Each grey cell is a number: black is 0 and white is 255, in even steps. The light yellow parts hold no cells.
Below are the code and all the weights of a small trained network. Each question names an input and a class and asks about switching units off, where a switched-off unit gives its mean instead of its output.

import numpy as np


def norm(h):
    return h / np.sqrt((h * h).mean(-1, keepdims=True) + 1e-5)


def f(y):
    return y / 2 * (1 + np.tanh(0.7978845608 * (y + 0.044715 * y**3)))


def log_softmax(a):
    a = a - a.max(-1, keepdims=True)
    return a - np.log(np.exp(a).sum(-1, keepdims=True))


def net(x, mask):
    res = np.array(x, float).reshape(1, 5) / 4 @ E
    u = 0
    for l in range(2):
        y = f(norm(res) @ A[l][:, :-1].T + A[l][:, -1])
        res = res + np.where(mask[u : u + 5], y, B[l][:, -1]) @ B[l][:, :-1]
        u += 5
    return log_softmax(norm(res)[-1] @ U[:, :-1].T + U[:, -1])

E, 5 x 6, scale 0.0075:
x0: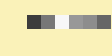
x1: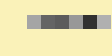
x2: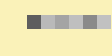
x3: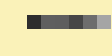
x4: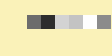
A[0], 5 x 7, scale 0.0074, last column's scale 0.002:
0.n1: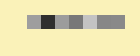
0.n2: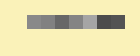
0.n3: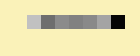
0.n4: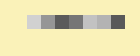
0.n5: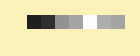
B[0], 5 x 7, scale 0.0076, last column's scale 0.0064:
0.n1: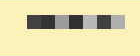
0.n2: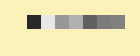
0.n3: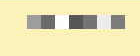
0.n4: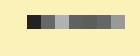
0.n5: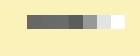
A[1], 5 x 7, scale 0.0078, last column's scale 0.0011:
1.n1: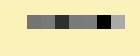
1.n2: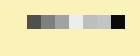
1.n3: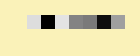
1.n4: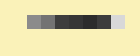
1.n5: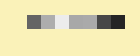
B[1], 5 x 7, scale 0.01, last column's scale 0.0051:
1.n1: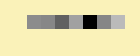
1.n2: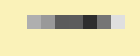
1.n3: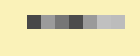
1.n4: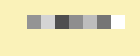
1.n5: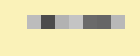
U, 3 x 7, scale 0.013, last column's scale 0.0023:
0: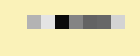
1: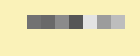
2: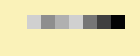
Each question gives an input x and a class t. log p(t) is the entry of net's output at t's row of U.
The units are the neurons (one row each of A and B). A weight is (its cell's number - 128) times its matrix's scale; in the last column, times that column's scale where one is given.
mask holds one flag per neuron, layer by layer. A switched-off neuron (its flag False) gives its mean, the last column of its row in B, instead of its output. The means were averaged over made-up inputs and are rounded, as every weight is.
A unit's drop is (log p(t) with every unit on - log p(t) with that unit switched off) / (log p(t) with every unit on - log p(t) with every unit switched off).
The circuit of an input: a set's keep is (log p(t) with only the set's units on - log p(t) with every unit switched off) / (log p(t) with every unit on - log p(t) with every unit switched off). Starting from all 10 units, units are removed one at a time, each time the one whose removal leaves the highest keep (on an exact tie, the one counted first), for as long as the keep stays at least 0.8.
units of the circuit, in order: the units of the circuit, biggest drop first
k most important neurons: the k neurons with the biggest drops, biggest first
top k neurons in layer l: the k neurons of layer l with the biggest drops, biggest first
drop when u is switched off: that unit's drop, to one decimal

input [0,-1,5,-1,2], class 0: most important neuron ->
1.n2
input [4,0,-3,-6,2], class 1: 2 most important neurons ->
1.n3, 0.n1
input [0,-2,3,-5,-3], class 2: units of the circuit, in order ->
0.n5, 1.n5
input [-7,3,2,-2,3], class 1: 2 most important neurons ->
0.n3, 0.n4
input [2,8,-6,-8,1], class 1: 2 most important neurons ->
1.n3, 0.n3
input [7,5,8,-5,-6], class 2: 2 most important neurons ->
0.n5, 1.n4
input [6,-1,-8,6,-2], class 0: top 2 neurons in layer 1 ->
1.n1, 1.n4
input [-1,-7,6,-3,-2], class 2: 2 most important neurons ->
1.n5, 0.n5
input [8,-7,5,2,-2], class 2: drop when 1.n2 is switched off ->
0.2
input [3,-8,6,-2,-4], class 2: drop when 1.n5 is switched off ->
0.3
